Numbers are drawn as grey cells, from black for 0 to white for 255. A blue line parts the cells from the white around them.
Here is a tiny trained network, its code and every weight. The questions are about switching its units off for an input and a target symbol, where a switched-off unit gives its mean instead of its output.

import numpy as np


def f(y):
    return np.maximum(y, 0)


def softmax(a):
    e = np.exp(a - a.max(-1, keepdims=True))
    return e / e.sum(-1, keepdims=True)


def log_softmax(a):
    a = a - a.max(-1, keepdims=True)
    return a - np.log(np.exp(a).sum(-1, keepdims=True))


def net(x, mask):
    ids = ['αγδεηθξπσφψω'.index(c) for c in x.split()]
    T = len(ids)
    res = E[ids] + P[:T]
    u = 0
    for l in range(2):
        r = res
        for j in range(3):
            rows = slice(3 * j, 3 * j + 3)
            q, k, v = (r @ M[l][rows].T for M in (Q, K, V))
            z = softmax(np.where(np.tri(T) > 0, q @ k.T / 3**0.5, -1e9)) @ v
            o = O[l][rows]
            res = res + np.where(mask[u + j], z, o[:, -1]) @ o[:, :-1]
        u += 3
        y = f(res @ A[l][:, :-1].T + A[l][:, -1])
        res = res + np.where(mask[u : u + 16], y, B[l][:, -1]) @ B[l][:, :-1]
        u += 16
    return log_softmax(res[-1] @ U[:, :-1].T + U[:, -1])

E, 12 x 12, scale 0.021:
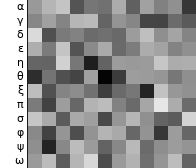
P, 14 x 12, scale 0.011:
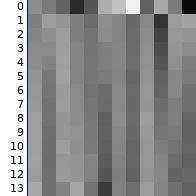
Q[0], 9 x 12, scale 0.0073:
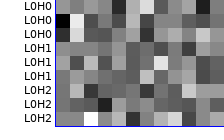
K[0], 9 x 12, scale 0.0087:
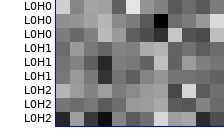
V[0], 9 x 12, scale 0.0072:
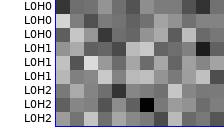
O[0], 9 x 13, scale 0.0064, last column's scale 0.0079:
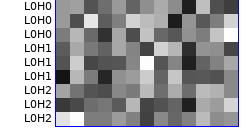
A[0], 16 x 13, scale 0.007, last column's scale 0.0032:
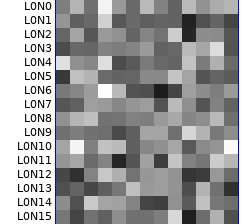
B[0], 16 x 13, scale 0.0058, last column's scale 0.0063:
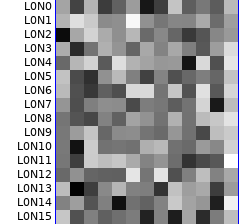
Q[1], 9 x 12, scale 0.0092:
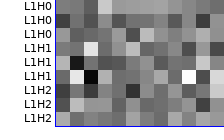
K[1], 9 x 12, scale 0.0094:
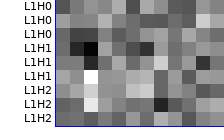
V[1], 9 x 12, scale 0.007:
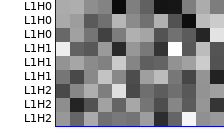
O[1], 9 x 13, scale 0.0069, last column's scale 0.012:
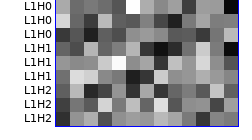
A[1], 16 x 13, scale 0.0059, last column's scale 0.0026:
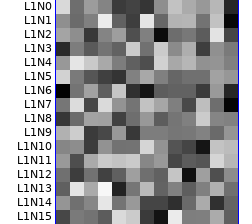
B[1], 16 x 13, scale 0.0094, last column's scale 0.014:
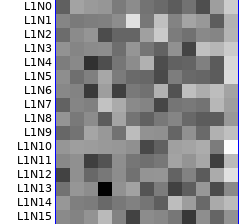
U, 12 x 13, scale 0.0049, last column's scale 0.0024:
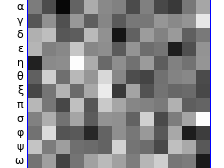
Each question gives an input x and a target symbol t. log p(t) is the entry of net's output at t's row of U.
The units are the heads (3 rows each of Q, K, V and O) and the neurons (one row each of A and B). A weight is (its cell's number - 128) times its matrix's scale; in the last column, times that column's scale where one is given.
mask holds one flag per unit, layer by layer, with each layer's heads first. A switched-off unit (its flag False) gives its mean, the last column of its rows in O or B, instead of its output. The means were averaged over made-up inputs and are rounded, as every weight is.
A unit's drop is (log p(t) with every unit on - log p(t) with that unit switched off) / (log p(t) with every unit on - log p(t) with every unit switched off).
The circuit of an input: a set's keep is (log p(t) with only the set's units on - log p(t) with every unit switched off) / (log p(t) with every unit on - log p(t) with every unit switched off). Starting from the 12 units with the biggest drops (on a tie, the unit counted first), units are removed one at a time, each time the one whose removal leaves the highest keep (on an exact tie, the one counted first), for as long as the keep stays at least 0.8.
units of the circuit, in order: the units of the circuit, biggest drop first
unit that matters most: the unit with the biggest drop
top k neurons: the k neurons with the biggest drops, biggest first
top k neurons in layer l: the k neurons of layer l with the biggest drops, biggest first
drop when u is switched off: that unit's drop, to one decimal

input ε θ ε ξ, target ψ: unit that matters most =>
L1H2
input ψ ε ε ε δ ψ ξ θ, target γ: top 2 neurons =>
L1N6, L0N4
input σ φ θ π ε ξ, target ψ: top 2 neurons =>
L0N4, L1N2
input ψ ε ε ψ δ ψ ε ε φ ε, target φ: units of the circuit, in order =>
L0H2, L1N4, L1H1
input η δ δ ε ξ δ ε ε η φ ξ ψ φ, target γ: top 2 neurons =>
L1N6, L0N11
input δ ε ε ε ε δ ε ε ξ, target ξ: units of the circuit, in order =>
L1H1, L1H2
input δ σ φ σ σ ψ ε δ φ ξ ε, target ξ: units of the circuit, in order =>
L1H1, L1H2
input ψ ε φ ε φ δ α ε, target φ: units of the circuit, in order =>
L1N4, L0H2, L1H1
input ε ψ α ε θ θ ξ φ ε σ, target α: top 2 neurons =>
L0N6, L0N4
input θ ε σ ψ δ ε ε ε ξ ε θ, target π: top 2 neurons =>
L0N6, L0N14
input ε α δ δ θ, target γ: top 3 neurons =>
L1N6, L0N2, L0N11
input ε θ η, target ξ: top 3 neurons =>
L1N1, L1N13, L0N3
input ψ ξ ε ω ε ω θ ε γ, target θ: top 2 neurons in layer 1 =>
L1N7, L1N13
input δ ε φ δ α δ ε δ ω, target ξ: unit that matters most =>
L1H1
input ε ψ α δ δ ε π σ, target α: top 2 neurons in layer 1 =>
L1N11, L1N12
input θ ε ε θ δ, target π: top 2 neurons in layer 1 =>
L1N4, L1N12
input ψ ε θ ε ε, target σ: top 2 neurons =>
L0N14, L0N4
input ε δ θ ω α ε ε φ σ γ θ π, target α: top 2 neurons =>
L0N6, L1N10
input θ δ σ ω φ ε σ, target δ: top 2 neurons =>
L1N10, L1N11
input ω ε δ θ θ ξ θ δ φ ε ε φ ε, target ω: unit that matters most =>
L0H1
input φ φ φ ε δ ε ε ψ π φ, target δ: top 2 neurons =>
L0N13, L1N14
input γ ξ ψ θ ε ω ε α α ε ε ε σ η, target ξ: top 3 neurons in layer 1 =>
L1N13, L1N1, L1N0
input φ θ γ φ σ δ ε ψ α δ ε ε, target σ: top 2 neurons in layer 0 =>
L0N1, L0N15
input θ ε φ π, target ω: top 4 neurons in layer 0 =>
L0N2, L0N8, L0N6, L0N0
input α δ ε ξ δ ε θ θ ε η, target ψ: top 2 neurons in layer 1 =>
L1N2, L1N10
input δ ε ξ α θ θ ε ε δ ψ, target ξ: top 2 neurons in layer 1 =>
L1N8, L1N4
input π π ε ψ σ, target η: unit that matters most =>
L0H2
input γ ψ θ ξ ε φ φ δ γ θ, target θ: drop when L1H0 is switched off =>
0.2
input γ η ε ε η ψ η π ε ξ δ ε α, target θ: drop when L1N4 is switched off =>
0.3
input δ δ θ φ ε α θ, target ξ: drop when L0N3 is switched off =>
0.0
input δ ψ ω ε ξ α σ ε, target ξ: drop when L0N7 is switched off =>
0.1
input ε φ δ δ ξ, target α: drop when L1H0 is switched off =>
0.2
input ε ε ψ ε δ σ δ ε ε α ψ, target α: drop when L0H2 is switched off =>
0.1
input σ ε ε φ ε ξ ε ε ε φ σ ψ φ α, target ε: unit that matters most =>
L0H2
